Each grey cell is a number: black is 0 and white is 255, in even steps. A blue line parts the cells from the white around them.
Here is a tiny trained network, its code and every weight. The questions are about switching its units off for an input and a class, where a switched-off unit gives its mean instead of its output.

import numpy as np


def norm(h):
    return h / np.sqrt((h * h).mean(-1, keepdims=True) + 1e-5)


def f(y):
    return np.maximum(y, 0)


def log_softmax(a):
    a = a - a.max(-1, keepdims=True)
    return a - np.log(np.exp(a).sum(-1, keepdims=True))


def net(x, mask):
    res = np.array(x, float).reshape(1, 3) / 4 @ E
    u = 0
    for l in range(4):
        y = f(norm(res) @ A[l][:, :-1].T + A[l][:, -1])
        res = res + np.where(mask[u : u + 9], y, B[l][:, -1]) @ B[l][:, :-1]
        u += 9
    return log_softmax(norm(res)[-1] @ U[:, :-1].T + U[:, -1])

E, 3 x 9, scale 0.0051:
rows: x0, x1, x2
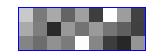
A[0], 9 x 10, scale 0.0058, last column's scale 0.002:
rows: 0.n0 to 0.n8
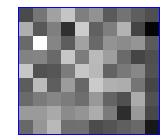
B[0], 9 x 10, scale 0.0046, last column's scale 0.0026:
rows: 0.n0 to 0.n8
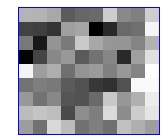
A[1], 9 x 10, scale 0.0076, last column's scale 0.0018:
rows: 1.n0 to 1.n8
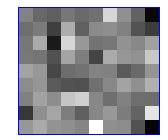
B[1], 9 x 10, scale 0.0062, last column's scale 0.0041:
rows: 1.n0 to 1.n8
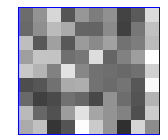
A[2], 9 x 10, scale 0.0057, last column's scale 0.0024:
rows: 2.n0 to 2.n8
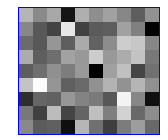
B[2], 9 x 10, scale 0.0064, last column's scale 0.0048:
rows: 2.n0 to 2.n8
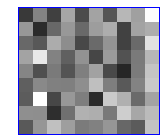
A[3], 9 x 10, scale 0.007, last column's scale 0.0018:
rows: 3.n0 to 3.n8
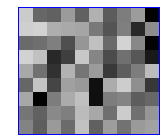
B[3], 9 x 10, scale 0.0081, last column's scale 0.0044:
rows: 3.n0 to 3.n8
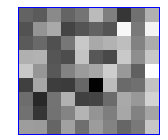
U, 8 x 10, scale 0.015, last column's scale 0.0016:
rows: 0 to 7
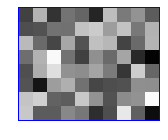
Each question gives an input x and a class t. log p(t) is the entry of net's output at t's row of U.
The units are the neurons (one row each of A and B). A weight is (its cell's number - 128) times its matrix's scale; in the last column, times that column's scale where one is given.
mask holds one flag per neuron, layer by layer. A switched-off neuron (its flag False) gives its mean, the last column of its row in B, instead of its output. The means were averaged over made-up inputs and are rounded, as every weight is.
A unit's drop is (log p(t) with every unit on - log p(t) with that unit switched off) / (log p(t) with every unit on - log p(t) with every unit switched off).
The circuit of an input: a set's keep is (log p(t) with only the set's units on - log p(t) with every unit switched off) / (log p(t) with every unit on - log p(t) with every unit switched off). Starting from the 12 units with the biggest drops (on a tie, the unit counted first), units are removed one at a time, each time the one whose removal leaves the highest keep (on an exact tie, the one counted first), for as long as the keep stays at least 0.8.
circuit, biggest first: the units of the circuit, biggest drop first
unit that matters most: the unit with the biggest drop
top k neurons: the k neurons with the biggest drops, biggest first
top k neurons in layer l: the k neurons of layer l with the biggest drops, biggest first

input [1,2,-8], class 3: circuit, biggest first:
[1.n0 1.n3]
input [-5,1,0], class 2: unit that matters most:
1.n3
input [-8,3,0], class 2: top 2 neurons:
[1.n3 0.n6]
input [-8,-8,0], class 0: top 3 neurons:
[2.n6 1.n3 1.n0]
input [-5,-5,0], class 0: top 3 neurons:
[1.n3 1.n0 2.n6]
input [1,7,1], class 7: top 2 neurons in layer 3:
[3.n1 3.n6]
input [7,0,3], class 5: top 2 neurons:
[1.n4 1.n7]
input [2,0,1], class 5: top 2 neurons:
[0.n1 1.n4]
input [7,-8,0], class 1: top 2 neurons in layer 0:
[0.n5 0.n3]
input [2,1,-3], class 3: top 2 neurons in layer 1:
[1.n3 1.n5]
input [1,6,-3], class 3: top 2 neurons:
[3.n1 1.n3]
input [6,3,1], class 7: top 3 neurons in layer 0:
[0.n1 0.n6 0.n7]
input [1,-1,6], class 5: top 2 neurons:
[1.n6 1.n3]
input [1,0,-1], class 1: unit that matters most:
1.n3
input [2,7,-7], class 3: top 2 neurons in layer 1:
[1.n0 1.n3]
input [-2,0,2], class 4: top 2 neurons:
[0.n6 1.n4]
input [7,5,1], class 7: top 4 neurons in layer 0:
[0.n1 0.n6 0.n7 0.n0]
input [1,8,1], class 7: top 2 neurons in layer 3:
[3.n1 3.n6]
